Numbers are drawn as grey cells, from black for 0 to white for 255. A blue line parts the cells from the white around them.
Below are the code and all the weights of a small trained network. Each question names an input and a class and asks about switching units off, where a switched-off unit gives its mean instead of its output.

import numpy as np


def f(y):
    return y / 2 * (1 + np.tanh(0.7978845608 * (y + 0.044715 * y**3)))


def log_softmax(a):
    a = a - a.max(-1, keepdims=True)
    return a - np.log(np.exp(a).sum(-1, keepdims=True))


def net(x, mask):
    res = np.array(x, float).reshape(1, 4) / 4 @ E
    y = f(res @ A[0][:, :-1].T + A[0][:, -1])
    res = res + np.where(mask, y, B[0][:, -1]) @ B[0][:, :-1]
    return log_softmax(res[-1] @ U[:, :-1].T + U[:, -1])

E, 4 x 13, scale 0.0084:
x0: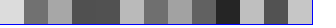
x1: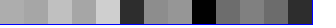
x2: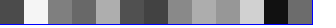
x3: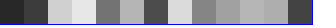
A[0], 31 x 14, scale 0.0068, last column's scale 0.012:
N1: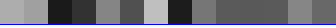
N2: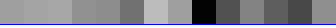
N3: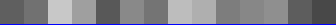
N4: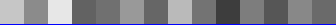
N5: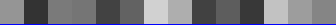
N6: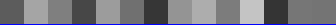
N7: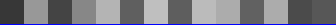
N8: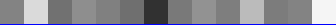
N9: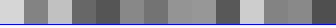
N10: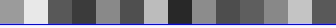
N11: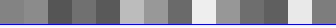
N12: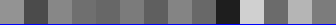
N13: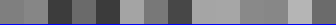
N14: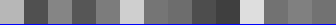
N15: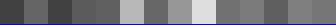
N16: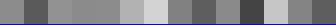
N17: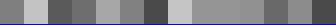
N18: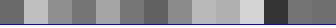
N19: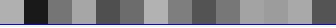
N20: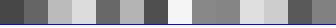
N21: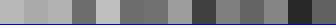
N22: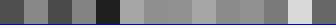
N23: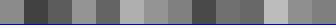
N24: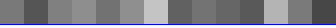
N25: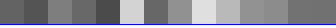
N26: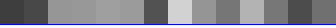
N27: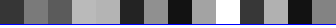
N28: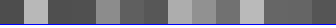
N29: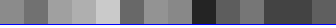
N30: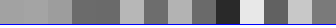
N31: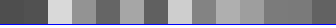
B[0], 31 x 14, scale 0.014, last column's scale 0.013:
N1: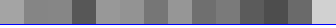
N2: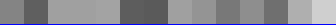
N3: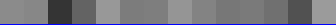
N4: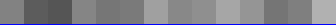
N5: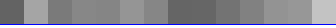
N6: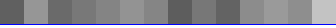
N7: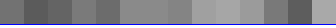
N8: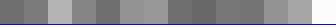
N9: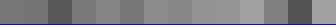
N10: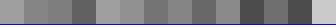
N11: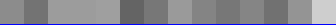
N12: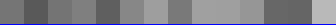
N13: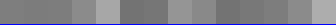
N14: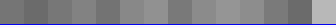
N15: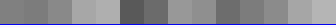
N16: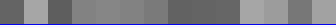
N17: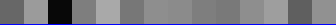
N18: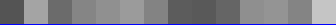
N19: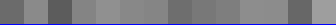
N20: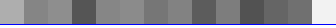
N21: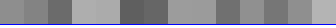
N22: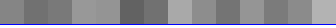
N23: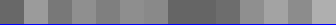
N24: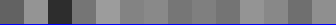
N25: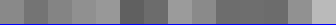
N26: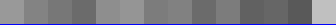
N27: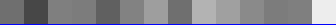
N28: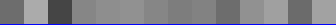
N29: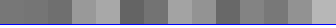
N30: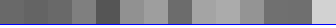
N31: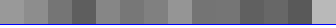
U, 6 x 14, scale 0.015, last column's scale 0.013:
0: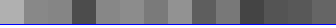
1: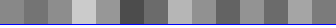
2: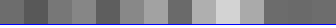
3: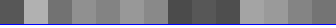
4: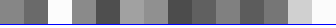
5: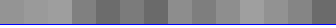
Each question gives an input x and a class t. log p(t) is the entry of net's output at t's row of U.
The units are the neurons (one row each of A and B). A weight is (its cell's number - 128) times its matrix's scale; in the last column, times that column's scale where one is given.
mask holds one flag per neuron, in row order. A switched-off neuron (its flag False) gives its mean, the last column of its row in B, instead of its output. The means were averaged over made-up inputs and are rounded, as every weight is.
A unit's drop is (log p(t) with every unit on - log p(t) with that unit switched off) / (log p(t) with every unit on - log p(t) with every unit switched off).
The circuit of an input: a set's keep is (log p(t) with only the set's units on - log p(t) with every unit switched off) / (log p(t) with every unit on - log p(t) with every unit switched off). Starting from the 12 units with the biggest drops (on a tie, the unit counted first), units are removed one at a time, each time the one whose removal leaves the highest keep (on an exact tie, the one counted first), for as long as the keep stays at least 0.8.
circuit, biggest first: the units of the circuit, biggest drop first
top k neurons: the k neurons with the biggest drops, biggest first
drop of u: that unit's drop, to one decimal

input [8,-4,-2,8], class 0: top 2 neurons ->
[N20; N31]
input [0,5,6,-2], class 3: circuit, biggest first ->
[N18]
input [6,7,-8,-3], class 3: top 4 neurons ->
[N5; N16; N23; N19]
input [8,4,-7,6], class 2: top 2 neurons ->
[N4; N12]
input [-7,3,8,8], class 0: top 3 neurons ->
[N20; N26; N31]
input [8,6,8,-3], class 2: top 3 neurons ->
[N30; N4; N12]
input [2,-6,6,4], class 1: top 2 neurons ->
[N15; N25]
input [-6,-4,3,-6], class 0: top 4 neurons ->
[N1; N10; N30; N12]
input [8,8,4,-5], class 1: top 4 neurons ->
[N2; N21; N29; N27]
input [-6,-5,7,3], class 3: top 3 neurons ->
[N18; N6; N30]
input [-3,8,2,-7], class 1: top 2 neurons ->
[N2; N21]
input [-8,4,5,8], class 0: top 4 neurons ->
[N20; N26; N31; N30]
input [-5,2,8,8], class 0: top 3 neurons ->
[N20; N26; N31]
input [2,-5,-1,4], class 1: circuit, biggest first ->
[N25]
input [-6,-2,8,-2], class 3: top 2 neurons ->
[N18; N6]
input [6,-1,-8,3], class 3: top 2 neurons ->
[N5; N23]
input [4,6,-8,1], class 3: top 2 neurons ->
[N5; N16]
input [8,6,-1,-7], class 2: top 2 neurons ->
[N30; N4]
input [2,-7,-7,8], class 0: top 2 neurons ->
[N20; N31]
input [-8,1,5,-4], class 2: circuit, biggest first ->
[N27]
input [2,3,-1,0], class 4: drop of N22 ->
0.2
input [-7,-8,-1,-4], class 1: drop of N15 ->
0.1
